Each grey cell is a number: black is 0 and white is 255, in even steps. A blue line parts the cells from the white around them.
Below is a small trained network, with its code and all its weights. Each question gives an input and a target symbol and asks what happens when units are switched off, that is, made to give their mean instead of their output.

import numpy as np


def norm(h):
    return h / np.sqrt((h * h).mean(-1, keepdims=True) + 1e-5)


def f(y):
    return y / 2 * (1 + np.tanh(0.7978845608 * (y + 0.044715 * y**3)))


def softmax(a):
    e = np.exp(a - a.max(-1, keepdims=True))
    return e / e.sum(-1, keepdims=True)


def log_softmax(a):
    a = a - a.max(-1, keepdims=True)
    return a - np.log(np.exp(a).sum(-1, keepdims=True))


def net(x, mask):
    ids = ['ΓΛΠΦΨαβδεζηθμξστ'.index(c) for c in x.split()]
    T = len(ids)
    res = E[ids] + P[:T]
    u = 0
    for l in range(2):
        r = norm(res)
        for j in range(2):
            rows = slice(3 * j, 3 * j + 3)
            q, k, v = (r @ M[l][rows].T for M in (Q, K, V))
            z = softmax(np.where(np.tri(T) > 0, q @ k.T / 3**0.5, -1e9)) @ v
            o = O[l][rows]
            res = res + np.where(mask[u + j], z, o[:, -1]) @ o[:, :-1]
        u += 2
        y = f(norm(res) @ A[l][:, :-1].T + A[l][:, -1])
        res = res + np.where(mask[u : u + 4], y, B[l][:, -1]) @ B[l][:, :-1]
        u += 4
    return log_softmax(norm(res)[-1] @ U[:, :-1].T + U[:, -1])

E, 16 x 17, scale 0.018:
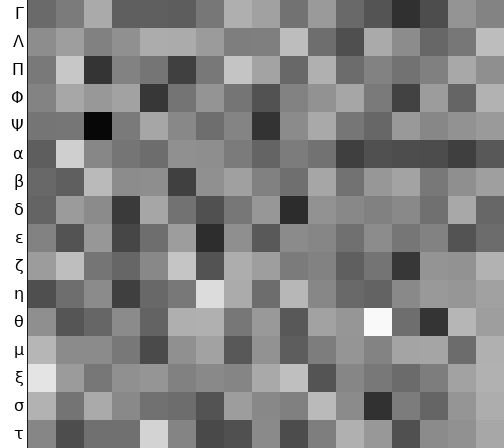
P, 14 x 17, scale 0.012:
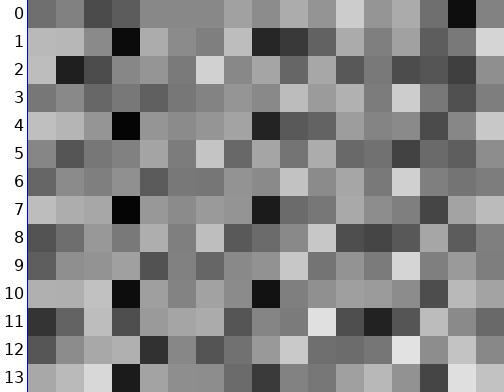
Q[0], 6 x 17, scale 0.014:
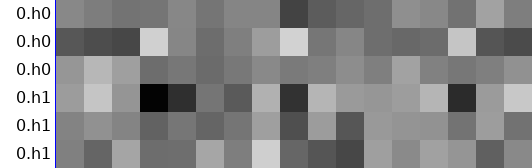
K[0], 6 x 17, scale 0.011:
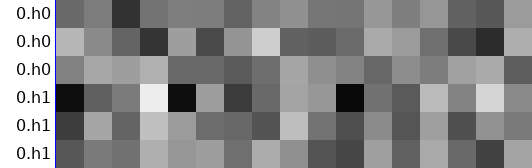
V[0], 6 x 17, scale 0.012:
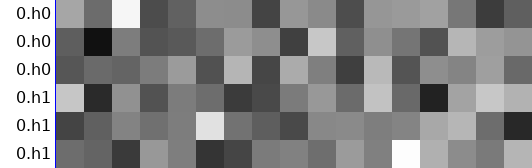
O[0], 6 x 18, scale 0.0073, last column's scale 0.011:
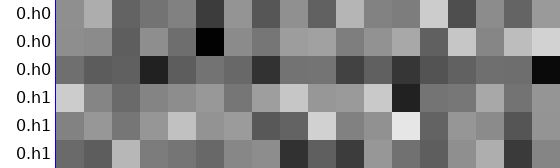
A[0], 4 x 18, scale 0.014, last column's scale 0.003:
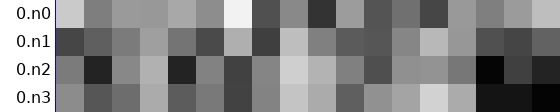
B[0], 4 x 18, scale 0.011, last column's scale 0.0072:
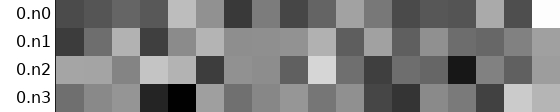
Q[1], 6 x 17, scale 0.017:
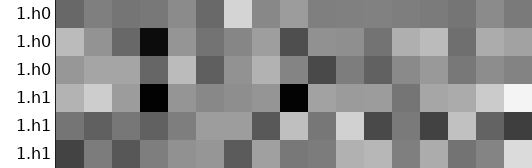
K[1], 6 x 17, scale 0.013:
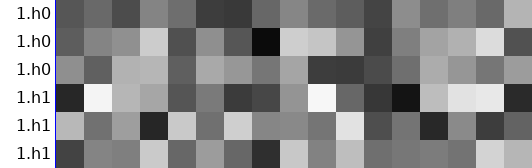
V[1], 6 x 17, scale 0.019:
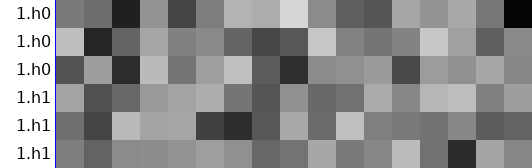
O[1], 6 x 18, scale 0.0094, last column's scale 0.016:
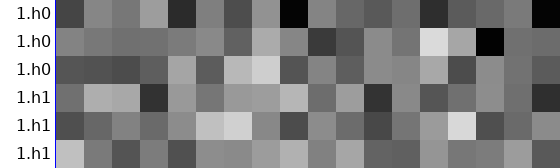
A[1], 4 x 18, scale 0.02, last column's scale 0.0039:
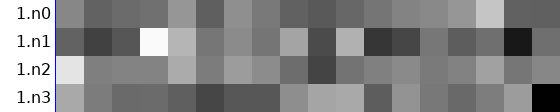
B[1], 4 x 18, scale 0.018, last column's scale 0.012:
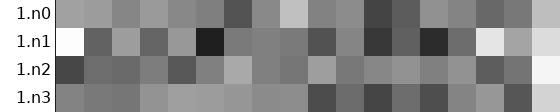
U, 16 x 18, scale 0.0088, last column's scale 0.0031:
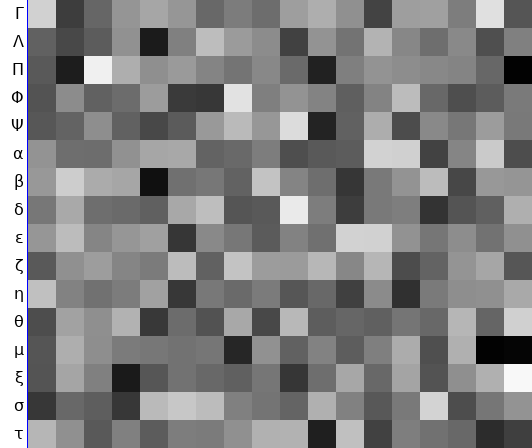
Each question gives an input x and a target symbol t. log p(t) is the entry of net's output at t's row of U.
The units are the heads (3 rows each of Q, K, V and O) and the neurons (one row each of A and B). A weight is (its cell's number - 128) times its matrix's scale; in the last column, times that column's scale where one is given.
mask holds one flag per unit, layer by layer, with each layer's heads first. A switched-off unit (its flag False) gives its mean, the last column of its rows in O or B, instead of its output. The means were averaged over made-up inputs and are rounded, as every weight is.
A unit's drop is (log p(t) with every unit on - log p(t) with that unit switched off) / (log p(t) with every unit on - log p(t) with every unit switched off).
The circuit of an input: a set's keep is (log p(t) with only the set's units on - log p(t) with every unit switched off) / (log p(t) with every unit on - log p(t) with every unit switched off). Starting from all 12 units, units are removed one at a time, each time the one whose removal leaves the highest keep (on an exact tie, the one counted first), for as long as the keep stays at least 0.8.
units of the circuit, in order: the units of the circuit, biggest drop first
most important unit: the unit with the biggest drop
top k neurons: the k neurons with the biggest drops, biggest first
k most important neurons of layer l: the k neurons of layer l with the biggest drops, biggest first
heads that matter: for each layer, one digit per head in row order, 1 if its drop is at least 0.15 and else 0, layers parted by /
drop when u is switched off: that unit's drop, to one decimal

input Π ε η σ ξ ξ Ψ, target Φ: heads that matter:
00 / 10
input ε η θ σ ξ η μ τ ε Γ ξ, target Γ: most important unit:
1.h1
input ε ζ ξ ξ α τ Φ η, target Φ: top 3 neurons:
[1.n0 0.n0 1.n1]
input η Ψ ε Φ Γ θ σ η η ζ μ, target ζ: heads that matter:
11 / 01
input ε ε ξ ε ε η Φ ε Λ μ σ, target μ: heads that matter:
10 / 00
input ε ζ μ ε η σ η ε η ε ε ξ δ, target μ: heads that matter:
11 / 00
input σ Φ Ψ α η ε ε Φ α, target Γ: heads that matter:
00 / 11
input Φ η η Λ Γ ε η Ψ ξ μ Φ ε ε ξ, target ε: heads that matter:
00 / 00
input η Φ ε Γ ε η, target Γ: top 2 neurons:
[0.n1 0.n0]
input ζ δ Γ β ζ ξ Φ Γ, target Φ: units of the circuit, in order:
[0.n0 1.h0 1.n1]
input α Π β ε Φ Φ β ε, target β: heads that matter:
01 / 00
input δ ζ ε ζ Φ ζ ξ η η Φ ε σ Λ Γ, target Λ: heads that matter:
01 / 01
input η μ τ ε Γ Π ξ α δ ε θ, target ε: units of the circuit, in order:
[0.h1 0.h0]
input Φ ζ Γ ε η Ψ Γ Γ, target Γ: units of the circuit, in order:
[1.h1]
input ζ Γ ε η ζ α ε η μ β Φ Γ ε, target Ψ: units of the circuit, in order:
[1.h0 0.n3 0.h1]
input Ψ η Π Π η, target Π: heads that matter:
11 / 00
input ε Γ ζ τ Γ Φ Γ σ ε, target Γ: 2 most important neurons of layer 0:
[0.n2 0.n3]
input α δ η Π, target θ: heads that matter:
00 / 10
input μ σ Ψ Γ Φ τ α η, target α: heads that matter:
01 / 01
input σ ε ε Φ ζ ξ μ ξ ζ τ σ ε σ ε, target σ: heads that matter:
00 / 01
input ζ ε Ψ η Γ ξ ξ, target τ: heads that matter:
11 / 00
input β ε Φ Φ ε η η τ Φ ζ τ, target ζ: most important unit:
0.h0
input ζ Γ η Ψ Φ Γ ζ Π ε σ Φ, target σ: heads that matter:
00 / 00
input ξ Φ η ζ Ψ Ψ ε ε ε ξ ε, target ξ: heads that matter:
01 / 00
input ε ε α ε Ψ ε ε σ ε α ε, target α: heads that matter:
01 / 00
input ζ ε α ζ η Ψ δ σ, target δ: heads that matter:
10 / 00
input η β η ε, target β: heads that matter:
01 / 10
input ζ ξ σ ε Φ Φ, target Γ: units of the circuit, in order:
[0.h1]
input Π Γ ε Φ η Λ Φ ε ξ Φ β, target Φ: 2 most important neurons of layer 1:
[1.n0 1.n1]
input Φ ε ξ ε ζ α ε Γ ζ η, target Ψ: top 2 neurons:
[1.n1 1.n0]
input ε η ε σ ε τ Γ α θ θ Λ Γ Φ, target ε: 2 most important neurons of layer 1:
[1.n1 1.n3]
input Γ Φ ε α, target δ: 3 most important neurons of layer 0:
[0.n2 0.n1 0.n3]
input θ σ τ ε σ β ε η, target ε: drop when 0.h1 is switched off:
0.1
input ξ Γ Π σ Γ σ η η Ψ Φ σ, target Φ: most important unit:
1.h0
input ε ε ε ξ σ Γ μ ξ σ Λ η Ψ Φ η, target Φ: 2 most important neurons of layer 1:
[1.n0 1.n1]
